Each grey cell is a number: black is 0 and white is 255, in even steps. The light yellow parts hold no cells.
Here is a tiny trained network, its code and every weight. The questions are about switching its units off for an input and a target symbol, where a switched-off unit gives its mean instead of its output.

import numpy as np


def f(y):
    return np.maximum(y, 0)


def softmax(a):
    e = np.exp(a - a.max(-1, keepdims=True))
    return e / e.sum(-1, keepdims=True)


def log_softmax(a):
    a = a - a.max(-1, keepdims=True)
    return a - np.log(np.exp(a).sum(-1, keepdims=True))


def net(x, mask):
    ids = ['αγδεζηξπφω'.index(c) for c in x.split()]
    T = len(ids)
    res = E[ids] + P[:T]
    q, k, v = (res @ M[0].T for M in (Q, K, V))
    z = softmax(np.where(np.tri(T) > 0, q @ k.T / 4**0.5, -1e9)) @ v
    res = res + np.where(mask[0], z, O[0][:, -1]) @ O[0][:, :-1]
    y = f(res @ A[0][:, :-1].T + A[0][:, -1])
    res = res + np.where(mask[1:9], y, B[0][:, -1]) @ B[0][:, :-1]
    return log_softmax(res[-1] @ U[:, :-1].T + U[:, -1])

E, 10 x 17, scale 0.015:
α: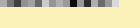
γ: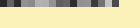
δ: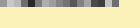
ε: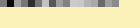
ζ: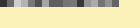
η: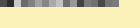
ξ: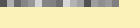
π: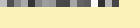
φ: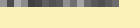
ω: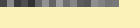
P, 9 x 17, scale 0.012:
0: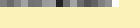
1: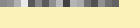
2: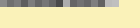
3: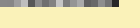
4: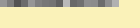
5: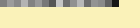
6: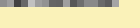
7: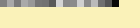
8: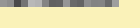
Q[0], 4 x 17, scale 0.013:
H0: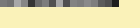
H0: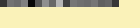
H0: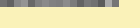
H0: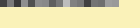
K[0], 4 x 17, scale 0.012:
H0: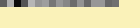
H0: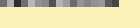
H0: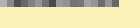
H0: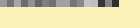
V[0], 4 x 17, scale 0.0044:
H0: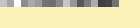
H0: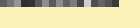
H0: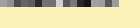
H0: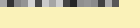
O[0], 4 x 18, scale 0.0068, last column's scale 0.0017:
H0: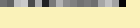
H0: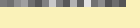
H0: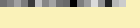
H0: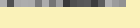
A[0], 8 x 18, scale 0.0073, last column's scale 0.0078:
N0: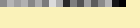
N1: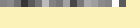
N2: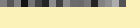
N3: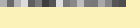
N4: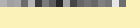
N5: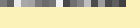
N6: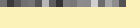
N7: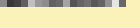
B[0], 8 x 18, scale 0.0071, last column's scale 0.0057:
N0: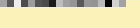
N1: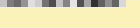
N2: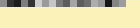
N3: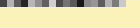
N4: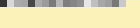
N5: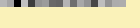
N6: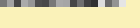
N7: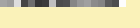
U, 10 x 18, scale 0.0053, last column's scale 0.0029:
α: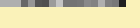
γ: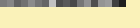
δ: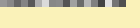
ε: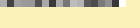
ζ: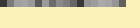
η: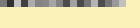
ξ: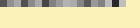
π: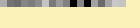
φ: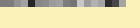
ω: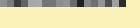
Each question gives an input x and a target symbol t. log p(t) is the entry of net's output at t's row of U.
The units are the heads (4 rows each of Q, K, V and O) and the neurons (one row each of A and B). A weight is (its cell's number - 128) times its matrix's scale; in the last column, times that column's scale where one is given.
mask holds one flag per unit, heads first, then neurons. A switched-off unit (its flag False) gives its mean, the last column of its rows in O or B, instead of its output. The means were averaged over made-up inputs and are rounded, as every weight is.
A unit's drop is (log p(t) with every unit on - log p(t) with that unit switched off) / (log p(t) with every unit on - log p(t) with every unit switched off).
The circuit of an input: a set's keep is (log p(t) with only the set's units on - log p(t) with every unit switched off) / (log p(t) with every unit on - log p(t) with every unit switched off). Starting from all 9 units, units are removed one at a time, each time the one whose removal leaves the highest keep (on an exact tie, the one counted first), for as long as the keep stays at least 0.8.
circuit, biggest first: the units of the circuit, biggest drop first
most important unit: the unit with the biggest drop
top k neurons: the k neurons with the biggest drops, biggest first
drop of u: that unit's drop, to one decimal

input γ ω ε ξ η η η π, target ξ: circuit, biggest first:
[H0, N3]
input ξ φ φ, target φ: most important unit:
N2
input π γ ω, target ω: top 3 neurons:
[N1, N6, N2]
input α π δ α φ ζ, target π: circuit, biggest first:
[H0, N5]
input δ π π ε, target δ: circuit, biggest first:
[N3, H0, N5]
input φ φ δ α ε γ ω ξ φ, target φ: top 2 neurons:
[N4, N2]
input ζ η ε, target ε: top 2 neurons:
[N3, N6]
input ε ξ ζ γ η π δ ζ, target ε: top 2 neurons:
[N3, N4]
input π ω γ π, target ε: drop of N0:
0.1
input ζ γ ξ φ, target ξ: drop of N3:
0.4
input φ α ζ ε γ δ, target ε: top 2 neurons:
[N0, N3]
